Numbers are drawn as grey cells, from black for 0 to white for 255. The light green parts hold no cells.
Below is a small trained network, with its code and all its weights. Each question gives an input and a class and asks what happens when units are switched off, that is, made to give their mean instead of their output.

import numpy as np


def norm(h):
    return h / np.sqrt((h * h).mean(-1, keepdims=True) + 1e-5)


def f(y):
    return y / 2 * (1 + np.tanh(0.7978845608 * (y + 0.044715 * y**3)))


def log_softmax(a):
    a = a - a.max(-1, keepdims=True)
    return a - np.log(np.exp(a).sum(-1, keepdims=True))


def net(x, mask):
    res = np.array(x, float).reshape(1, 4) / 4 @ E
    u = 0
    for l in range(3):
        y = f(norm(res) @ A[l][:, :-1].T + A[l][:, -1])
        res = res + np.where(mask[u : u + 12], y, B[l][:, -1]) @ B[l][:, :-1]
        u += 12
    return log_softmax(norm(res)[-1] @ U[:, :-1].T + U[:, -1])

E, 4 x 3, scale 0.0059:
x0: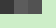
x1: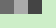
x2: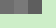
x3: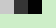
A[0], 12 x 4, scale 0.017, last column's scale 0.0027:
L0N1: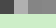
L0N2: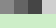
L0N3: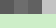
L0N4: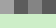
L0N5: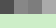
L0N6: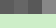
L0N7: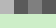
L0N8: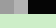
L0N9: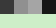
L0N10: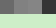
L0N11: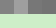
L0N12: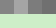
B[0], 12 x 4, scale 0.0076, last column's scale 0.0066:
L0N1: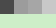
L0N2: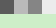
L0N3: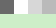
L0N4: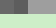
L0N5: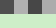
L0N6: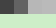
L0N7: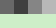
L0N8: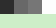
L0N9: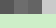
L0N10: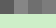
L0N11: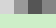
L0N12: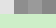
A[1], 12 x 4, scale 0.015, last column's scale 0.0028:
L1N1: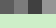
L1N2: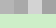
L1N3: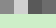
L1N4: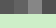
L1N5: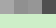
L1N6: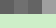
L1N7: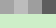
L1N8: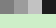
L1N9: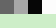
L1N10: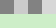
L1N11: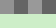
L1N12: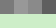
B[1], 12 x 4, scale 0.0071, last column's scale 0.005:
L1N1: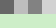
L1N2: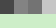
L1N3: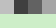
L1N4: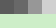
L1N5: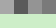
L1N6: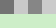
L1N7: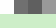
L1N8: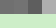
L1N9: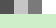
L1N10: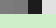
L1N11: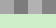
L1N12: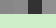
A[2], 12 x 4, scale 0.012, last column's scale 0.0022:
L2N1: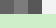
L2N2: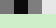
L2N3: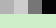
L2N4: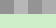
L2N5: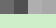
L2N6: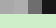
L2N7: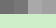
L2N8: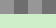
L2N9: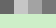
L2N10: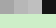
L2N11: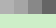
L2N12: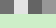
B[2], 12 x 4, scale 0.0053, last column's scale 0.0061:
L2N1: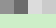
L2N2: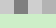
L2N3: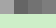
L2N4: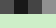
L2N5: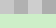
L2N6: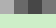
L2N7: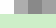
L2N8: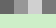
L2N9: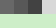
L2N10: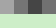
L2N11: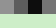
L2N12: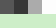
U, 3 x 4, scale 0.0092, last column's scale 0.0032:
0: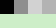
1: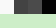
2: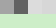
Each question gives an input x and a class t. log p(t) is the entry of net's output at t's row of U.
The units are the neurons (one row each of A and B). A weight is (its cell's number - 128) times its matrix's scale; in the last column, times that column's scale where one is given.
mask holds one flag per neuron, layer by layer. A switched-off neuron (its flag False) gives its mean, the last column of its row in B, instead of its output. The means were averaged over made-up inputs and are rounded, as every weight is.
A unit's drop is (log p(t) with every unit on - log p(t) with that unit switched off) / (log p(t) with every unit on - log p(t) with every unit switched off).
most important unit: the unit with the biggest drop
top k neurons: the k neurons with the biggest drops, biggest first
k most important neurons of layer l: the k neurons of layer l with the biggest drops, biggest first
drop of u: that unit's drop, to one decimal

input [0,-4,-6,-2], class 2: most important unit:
L0N2
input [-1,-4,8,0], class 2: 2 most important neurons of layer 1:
[L1N9, L1N1]
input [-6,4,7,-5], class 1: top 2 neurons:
[L0N8, L1N7]
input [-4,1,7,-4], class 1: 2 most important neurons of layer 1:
[L1N7, L1N3]
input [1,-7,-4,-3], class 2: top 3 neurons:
[L0N2, L0N3, L1N9]
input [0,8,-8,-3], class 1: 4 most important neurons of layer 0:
[L0N8, L0N12, L0N11, L0N6]
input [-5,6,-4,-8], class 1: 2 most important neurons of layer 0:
[L0N8, L0N6]
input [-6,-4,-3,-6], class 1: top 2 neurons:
[L1N7, L0N8]
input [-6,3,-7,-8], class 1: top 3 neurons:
[L1N7, L0N8, L0N6]
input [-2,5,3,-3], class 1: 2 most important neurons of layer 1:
[L1N3, L1N7]
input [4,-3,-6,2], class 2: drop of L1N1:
0.2
